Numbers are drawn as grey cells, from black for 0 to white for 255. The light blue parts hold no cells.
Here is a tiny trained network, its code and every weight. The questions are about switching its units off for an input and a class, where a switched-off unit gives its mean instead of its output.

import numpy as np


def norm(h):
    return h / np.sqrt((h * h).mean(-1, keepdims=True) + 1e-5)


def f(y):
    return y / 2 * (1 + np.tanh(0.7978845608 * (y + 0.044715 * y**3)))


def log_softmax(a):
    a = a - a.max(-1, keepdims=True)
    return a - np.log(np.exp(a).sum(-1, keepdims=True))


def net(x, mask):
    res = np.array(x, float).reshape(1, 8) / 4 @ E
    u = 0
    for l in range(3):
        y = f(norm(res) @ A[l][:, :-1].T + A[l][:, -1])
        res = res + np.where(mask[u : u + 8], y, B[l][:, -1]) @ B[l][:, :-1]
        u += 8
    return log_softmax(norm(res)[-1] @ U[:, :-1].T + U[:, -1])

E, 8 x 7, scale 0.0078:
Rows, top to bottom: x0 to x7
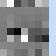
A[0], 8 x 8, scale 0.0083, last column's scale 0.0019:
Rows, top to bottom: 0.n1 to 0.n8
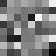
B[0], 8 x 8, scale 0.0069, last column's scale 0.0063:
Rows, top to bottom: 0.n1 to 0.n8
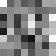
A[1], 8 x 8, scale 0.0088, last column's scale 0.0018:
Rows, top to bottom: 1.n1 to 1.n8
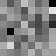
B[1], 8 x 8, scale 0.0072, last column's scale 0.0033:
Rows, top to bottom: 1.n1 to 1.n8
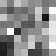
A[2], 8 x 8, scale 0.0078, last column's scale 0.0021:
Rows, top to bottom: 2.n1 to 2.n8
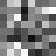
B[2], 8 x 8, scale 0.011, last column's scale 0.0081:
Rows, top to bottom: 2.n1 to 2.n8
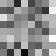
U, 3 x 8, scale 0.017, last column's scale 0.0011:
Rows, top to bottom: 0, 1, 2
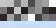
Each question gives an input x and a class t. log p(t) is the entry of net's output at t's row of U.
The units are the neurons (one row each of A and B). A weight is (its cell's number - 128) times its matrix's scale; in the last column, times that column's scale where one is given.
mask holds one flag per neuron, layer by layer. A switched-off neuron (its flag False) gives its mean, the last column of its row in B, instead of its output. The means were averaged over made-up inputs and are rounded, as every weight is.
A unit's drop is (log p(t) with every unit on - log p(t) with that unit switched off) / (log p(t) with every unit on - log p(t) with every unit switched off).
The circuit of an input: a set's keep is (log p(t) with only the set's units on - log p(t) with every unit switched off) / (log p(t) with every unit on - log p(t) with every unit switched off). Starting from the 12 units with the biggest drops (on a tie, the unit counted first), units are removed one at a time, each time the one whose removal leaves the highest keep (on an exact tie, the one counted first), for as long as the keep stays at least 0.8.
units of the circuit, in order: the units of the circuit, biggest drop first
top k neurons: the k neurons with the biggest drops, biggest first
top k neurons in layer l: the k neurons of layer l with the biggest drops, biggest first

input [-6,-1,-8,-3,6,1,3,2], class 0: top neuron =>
[0.n6]
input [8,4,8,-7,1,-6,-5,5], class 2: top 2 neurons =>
[0.n3; 2.n8]
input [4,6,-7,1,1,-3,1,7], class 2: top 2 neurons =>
[0.n3; 2.n8]
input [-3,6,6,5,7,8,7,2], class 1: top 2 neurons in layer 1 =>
[1.n1; 1.n2]
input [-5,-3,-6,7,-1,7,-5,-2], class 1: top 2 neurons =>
[2.n8; 0.n3]
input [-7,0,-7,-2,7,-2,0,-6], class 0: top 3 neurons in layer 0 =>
[0.n6; 0.n3; 0.n8]
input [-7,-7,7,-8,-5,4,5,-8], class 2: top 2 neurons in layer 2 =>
[2.n6; 2.n4]
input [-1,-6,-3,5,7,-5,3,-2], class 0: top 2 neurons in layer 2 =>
[2.n6; 2.n8]
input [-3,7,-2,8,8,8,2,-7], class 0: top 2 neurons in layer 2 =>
[2.n6; 2.n2]
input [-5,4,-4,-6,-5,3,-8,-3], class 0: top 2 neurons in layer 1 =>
[1.n7; 1.n3]
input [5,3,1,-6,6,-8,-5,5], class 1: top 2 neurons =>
[0.n6; 2.n1]
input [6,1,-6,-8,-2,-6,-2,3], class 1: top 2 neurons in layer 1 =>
[1.n2; 1.n5]
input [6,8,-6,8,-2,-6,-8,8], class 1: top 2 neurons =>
[1.n2; 2.n2]
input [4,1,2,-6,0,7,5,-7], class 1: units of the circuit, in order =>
[2.n8]
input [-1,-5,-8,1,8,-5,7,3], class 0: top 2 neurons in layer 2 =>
[2.n6; 2.n8]
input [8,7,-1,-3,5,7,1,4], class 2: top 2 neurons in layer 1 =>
[1.n7; 1.n3]
